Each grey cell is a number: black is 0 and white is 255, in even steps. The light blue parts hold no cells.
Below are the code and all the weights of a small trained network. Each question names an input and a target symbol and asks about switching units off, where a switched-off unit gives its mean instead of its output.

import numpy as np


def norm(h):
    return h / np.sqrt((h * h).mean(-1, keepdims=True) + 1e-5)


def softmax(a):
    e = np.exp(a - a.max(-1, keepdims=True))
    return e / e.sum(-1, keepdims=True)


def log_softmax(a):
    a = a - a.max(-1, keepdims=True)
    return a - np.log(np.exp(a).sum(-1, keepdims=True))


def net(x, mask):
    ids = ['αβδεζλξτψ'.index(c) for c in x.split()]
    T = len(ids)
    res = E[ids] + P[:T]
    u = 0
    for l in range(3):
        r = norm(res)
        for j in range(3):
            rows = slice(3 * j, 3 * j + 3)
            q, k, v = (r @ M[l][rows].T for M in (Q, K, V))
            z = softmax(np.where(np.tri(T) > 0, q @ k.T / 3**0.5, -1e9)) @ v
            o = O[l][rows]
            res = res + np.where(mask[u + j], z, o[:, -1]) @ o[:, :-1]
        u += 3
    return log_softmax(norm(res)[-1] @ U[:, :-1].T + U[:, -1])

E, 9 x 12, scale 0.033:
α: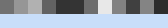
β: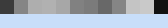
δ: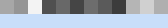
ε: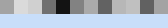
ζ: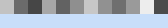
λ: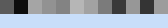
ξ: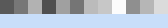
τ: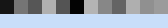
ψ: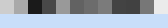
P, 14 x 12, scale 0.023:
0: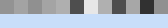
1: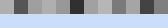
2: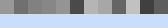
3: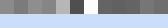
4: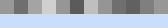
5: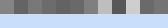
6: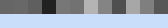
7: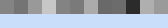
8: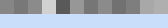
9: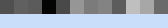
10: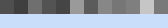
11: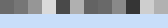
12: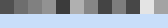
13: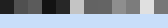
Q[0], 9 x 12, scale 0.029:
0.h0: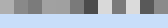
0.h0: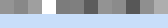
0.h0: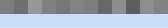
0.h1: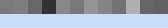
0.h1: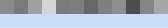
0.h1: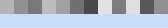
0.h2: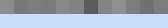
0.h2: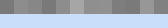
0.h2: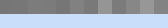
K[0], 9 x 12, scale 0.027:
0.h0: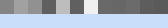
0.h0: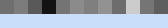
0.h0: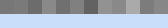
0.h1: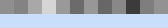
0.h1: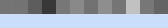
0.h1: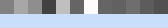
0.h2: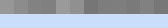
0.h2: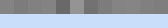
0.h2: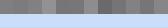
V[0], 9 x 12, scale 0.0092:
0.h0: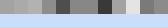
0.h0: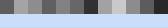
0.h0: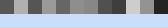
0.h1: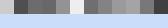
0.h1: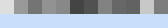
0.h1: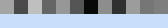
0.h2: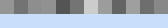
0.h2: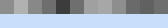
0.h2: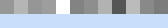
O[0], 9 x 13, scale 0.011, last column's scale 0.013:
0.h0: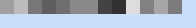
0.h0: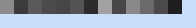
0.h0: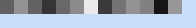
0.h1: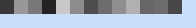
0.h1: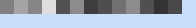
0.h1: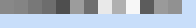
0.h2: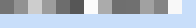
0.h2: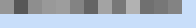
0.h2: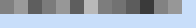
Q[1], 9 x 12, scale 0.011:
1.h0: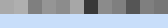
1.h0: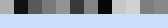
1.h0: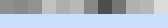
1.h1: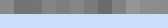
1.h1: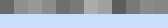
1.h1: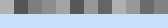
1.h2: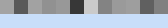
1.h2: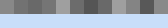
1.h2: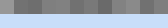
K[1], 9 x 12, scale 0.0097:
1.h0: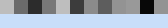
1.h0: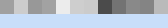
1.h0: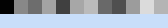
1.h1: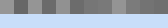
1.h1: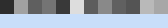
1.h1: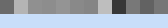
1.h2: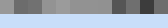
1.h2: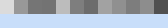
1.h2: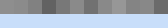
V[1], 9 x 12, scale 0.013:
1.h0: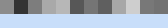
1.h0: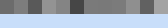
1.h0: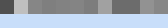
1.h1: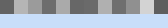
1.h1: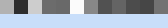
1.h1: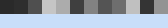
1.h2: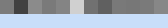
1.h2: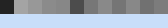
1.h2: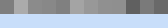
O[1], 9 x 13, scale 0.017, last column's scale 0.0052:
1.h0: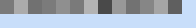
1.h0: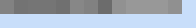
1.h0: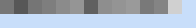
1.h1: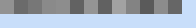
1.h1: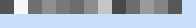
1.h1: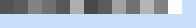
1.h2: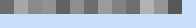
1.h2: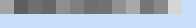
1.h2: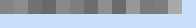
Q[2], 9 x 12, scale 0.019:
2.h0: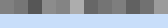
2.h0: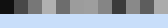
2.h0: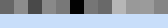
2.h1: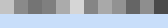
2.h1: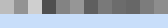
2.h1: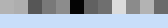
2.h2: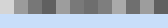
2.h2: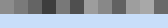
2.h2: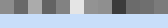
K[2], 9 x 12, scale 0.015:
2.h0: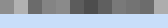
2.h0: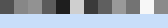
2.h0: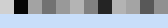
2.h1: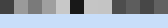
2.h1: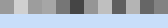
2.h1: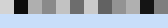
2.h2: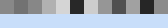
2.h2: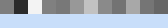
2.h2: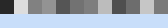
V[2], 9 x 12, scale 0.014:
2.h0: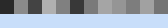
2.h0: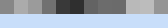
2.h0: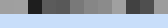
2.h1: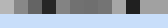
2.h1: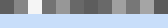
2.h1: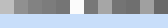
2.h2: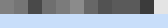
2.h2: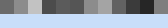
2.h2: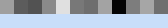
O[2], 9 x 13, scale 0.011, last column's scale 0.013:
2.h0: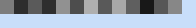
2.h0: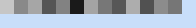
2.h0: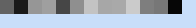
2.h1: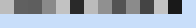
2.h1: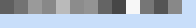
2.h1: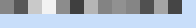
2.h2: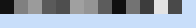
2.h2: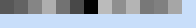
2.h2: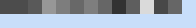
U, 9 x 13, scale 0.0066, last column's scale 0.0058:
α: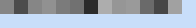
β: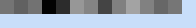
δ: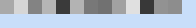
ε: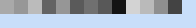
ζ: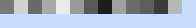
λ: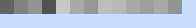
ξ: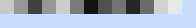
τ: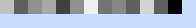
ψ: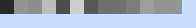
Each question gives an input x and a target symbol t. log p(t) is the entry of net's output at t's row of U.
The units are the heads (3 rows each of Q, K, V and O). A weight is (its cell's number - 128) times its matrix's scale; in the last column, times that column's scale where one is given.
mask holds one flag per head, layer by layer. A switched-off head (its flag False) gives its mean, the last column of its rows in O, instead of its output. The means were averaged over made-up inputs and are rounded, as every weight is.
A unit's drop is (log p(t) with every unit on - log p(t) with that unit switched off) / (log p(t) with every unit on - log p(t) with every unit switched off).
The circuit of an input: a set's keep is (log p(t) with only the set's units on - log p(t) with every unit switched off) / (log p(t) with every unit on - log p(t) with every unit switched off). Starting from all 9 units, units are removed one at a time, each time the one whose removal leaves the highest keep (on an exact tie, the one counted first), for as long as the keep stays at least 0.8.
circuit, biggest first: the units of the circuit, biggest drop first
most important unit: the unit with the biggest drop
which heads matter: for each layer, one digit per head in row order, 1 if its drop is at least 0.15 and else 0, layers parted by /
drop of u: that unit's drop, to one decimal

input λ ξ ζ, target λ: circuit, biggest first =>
(0.h1)
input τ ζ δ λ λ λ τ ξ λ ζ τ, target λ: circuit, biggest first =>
(0.h1, 0.h0)
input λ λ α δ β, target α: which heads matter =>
100 / 000 / 000
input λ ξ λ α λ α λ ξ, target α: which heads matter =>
100 / 100 / 000
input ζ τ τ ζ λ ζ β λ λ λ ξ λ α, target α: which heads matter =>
000 / 100 / 000
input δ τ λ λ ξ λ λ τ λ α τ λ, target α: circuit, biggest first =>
(0.h0, 2.h2)
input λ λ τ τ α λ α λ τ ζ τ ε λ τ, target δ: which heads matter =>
000 / 010 / 001
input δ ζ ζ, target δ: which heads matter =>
110 / 000 / 000
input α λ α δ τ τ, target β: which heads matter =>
000 / 010 / 110
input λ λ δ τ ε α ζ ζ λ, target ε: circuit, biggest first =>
(1.h1, 2.h0)
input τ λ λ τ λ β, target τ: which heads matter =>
010 / 000 / 000
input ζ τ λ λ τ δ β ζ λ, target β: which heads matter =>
100 / 010 / 000
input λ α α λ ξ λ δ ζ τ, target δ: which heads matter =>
010 / 000 / 000
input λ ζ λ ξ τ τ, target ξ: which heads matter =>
110 / 000 / 000
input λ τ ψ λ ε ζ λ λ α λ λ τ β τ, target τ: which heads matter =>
010 / 000 / 001
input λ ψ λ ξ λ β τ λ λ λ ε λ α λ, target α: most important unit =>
1.h0
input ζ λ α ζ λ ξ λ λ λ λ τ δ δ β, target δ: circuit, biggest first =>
(0.h1, 0.h0, 1.h1)
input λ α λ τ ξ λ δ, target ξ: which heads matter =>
100 / 000 / 000
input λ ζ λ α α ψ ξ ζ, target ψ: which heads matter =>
110 / 000 / 001
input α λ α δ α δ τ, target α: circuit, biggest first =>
(0.h0)
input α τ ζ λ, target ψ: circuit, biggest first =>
(1.h2, 2.h0)
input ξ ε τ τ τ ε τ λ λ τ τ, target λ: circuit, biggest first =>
(0.h0, 0.h1)
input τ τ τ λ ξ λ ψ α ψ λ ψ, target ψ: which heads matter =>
110 / 000 / 101
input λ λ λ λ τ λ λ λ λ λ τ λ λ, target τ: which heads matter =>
010 / 010 / 110
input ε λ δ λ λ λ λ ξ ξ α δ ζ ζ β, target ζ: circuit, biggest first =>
(0.h1, 1.h1)
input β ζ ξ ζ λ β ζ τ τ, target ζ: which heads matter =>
110 / 000 / 000
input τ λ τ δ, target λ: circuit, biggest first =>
(0.h1)
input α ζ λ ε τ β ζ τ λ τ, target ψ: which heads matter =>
010 / 000 / 110
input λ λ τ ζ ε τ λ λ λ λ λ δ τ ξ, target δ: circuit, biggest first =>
(0.h1, 2.h2)
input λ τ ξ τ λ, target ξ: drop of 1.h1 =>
0.0
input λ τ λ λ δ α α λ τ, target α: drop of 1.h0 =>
0.3
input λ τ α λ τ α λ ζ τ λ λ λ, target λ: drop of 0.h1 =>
1.3
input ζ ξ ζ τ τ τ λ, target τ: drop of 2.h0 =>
-0.3
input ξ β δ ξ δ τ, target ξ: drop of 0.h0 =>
0.5
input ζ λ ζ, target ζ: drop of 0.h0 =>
0.2
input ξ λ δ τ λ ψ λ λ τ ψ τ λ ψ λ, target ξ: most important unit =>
2.h1
